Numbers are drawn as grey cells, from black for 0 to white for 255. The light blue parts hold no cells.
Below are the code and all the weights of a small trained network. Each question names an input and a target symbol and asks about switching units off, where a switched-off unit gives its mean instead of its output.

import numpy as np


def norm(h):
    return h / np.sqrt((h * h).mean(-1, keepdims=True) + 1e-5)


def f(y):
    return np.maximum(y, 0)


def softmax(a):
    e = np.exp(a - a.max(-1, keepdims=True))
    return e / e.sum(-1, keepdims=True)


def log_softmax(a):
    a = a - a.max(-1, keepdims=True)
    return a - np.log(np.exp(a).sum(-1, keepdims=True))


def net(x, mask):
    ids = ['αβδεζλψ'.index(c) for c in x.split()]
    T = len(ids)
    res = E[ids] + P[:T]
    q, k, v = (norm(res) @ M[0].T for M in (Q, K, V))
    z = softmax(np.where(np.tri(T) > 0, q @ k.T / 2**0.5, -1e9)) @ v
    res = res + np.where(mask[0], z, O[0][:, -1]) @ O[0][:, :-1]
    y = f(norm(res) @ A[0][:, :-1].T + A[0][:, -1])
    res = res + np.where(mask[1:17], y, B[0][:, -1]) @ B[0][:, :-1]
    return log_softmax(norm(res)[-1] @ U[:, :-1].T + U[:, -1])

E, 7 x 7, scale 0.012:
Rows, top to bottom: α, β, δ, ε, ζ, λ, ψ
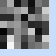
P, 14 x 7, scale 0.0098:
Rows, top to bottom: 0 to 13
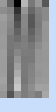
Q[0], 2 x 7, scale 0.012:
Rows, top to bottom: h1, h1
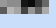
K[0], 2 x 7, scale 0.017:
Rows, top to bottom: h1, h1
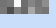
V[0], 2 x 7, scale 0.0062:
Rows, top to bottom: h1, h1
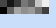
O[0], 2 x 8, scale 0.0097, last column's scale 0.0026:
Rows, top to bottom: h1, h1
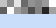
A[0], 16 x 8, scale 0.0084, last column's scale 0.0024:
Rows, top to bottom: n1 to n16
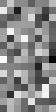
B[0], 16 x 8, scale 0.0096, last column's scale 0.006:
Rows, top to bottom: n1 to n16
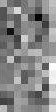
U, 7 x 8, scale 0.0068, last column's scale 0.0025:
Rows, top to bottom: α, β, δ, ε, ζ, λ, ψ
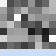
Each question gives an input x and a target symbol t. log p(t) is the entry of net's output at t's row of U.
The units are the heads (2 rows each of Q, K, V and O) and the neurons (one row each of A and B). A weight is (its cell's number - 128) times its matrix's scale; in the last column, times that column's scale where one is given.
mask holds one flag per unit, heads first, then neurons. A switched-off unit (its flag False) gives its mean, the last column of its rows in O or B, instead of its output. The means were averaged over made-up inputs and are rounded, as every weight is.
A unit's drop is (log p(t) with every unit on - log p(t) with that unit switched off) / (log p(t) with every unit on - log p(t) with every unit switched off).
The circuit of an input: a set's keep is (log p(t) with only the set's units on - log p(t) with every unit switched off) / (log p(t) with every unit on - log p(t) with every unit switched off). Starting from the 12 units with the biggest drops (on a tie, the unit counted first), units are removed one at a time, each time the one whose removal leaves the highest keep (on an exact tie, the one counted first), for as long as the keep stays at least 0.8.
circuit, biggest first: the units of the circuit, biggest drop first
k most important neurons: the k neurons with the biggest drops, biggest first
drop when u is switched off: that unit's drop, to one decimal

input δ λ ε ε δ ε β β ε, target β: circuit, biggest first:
[h1, n6, n9]
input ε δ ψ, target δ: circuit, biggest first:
[h1, n5]
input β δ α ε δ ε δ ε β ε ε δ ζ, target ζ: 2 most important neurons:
[n3, n4]
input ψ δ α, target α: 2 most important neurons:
[n5, n1]
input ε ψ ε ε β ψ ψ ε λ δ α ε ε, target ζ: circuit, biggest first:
[h1, n16]
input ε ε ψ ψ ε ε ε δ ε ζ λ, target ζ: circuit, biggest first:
[h1, n5]
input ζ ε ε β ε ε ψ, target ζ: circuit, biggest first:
[h1, n5]
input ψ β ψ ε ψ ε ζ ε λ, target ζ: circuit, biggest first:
[h1]
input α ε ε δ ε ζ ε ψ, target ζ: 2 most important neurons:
[n5, n7]
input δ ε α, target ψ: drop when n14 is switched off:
0.1
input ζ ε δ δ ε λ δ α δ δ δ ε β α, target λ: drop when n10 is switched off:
0.0
